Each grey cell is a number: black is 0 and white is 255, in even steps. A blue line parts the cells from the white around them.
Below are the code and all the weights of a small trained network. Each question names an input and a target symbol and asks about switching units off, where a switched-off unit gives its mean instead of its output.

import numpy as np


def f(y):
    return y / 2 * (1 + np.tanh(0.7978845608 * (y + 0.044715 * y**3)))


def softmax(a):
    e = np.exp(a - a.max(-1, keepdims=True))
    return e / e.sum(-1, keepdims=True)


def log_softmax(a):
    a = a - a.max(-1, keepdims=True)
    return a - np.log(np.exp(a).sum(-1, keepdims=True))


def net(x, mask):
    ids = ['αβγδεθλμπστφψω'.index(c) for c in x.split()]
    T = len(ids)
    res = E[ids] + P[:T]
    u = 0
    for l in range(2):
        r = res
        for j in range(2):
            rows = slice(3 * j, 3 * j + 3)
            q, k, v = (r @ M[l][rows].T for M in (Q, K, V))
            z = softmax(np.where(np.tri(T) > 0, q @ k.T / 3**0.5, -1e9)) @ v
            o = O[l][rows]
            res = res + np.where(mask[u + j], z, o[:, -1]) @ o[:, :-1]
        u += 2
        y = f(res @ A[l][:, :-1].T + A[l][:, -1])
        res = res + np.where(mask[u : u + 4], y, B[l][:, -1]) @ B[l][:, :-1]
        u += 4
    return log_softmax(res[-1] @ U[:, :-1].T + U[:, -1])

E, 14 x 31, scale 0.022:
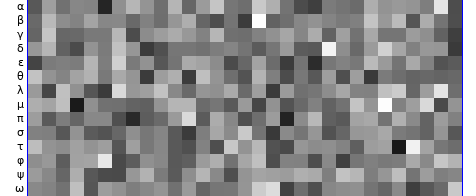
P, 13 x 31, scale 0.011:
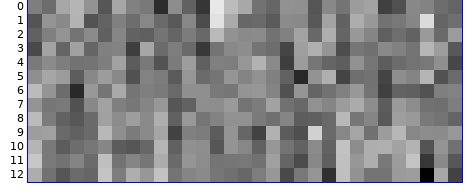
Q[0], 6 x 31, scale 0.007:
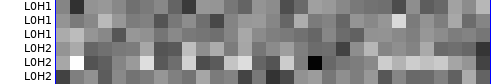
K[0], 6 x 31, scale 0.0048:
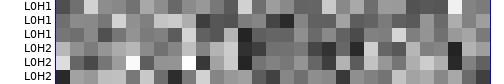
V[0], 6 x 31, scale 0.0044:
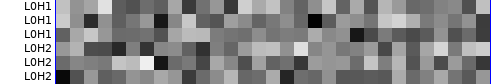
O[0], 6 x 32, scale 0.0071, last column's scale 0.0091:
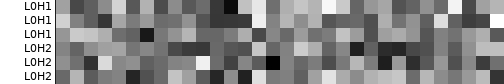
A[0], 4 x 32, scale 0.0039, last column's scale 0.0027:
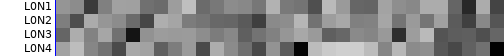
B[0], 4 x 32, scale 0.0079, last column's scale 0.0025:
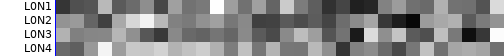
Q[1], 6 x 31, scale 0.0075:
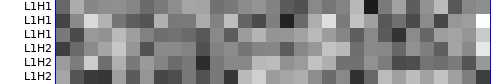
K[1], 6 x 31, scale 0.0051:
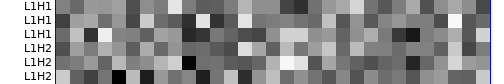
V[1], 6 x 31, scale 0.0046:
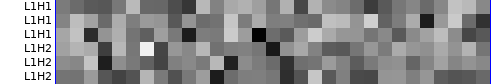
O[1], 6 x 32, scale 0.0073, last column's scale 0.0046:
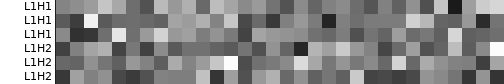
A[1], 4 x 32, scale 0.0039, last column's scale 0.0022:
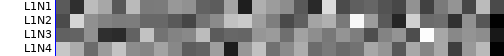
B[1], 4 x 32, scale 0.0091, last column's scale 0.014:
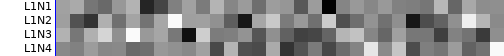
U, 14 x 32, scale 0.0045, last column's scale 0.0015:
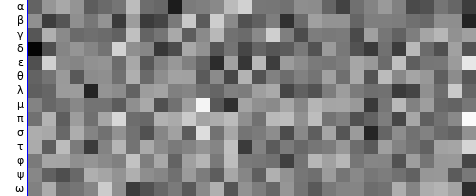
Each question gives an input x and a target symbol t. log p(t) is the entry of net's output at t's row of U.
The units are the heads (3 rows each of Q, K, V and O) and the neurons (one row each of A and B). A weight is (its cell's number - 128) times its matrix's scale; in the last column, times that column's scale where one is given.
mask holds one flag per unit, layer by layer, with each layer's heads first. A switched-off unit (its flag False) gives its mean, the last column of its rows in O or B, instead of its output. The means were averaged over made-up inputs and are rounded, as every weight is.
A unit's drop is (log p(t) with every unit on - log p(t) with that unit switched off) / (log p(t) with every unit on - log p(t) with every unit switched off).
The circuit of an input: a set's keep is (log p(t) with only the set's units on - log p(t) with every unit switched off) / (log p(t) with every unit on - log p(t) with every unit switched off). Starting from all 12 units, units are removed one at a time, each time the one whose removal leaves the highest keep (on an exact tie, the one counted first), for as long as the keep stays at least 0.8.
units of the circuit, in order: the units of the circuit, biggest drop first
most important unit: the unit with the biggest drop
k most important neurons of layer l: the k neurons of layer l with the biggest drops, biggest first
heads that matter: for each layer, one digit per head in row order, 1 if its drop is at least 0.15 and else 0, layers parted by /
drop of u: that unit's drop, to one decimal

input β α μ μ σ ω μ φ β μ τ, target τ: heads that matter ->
10 / 10
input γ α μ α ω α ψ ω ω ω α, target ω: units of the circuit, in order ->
L1H1
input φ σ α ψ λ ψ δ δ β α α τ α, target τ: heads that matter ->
00 / 10
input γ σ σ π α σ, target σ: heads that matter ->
00 / 01
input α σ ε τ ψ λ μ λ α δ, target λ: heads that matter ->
11 / 11
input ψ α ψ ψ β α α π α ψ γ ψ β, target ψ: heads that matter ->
01 / 10
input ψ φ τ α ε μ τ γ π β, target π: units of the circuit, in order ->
L1H2, L0H1, L1H1, L1N4
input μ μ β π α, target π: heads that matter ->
00 / 11
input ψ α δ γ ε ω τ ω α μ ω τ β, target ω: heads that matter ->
01 / 10
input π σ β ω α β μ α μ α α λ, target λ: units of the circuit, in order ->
L1H2, L0H1, L1N2, L1H1
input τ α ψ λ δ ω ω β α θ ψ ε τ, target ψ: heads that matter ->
01 / 10
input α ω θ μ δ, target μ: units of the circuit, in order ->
L0H1, L1H2
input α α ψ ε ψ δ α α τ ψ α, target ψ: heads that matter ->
00 / 10
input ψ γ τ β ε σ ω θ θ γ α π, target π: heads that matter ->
10 / 11
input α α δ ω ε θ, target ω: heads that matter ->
00 / 11
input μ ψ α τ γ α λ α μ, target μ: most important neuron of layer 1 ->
L1N3
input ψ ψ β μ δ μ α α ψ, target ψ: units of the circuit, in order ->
L1H1, L1H2
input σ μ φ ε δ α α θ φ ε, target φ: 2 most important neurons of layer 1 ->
L1N4, L1N1
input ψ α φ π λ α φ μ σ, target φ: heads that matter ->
01 / 11
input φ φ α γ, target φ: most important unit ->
L1H1
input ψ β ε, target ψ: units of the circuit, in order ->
L1H1, L1H2, L0H1
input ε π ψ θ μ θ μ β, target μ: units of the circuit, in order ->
L1H2, L0H1
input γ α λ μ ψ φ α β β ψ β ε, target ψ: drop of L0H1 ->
-0.1
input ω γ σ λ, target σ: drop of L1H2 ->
1.0
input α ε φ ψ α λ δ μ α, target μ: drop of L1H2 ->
0.8
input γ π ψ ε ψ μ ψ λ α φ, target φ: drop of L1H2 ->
0.1
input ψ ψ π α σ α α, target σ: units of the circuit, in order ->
L1H2
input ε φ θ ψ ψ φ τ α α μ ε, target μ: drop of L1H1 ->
0.2
